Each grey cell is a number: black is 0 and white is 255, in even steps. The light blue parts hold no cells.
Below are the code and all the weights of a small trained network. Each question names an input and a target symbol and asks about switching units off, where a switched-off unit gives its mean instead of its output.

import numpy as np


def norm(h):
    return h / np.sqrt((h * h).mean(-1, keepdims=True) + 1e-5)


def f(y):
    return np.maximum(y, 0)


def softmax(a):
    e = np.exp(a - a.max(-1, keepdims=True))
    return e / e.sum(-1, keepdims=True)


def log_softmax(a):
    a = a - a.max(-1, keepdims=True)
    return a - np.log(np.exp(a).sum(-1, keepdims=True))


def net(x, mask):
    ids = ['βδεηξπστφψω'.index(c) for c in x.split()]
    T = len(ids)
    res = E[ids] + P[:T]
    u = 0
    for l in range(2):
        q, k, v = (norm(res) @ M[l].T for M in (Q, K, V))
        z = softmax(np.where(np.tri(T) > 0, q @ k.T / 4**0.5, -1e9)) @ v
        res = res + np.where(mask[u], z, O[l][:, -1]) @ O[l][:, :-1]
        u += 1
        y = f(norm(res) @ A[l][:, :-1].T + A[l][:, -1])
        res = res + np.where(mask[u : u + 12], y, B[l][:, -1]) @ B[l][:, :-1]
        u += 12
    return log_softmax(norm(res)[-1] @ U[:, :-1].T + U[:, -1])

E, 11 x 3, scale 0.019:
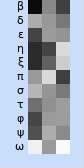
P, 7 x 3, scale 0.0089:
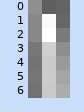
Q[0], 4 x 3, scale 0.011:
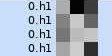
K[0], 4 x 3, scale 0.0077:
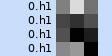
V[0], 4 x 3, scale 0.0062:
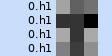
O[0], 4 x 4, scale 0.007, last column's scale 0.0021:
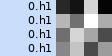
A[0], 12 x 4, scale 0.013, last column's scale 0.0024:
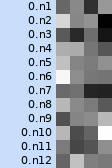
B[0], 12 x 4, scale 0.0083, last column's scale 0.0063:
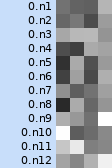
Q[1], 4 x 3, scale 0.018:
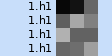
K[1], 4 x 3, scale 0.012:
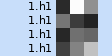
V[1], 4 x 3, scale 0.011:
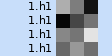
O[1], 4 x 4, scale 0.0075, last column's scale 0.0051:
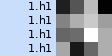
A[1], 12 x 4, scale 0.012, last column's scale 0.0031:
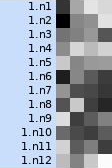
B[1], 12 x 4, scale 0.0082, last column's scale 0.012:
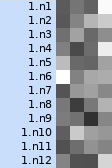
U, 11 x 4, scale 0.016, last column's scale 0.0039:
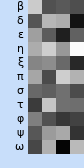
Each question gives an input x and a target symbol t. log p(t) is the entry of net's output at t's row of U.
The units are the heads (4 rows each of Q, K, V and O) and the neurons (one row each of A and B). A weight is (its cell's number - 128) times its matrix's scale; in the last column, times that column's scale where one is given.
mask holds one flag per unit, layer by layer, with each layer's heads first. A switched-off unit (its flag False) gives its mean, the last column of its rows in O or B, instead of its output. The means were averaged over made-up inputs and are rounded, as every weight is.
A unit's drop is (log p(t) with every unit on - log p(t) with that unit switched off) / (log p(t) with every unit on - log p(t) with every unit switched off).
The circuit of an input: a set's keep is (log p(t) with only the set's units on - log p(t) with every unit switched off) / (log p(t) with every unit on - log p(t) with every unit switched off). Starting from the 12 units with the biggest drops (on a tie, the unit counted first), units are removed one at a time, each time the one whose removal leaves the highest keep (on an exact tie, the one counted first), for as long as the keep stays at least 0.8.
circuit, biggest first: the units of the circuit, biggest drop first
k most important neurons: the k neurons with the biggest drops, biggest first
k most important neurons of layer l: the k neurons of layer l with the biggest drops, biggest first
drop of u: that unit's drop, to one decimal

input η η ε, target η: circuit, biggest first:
1.h1
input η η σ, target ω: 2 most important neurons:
0.n6; 1.n8
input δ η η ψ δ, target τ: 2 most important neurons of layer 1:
1.n2; 1.n12
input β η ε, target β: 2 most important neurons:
0.n3; 0.n11
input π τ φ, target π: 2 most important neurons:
0.n10; 1.n6
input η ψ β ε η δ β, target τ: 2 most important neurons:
1.n10; 1.n12
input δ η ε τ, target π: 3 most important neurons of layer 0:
0.n10; 0.n11; 0.n6
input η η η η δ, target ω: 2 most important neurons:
0.n6; 1.n8
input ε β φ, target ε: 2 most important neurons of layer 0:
0.n6; 0.n12
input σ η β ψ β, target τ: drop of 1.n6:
0.2
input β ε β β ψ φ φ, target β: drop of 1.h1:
0.1
